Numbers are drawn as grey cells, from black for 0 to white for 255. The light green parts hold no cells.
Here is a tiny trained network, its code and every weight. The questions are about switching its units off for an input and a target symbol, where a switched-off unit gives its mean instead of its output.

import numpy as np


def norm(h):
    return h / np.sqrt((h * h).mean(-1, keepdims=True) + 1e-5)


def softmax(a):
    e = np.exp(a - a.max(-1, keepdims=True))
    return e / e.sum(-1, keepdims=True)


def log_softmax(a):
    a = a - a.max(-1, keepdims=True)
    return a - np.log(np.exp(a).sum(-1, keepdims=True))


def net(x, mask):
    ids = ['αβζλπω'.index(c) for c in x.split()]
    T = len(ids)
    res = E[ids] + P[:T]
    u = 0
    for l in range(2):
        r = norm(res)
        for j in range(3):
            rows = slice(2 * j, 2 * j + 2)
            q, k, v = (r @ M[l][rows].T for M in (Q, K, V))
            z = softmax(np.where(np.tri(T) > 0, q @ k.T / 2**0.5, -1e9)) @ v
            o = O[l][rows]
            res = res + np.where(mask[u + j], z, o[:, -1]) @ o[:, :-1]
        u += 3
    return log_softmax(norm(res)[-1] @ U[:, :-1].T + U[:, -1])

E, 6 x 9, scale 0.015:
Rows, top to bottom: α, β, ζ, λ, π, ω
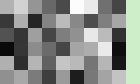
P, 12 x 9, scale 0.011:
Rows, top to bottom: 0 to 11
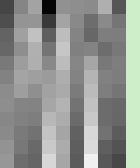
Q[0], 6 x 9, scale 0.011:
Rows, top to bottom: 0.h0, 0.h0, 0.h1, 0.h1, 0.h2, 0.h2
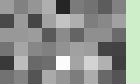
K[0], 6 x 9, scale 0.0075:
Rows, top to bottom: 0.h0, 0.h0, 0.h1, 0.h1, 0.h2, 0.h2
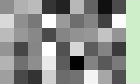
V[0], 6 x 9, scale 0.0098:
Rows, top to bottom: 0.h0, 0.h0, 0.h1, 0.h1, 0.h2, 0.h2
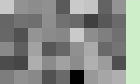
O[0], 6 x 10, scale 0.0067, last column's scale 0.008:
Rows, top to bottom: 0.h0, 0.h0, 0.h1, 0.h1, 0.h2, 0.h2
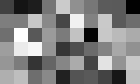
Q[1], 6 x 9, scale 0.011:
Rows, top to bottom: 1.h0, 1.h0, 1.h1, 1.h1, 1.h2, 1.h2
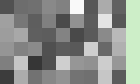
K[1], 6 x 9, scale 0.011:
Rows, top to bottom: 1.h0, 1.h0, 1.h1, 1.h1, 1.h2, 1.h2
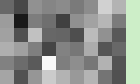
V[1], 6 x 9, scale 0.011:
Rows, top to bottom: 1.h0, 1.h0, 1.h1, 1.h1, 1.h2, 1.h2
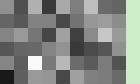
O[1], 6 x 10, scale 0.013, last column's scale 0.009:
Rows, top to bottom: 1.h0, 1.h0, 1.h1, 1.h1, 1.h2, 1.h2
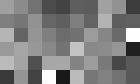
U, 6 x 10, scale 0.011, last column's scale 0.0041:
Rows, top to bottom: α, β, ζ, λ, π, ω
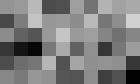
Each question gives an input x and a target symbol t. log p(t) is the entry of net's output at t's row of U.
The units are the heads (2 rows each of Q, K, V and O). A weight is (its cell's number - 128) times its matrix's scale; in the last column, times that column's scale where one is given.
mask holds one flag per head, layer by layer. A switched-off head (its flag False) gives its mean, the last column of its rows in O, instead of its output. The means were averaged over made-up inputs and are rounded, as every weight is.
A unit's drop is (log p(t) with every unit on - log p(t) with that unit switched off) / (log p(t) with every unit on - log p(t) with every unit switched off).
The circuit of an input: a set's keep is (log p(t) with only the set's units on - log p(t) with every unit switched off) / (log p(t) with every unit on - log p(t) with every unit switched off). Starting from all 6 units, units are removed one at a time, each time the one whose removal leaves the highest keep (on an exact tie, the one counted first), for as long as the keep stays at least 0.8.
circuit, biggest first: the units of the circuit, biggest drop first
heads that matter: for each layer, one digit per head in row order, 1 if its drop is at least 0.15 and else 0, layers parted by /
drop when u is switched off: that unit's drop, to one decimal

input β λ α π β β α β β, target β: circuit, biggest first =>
[0.h2]
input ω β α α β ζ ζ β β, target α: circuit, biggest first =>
[0.h0, 1.h0]
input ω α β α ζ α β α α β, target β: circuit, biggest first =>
[0.h2, 0.h0]
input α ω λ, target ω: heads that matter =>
011 / 000
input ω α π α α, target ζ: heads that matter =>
111 / 001
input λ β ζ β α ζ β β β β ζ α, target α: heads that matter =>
001 / 101
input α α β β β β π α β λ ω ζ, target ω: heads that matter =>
101 / 000
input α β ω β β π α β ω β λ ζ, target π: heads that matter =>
011 / 001
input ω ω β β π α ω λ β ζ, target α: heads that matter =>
000 / 100
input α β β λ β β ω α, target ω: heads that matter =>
101 / 000
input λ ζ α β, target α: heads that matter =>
100 / 000
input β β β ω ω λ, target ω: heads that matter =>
101 / 000
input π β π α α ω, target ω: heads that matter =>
001 / 000
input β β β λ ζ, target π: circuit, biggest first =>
[1.h2]
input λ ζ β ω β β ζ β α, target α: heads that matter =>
001 / 001
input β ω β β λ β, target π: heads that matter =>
000 / 001
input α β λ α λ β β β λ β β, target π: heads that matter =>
100 / 001
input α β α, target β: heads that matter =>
110 / 000
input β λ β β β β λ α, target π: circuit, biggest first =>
[1.h2, 0.h2]
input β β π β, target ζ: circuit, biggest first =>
[1.h2]
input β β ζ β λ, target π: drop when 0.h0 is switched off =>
-0.1
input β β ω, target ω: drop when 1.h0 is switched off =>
-0.2
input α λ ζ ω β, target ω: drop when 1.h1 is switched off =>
-0.1
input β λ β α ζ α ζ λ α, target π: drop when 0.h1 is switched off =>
0.3
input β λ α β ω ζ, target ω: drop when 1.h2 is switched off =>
0.0
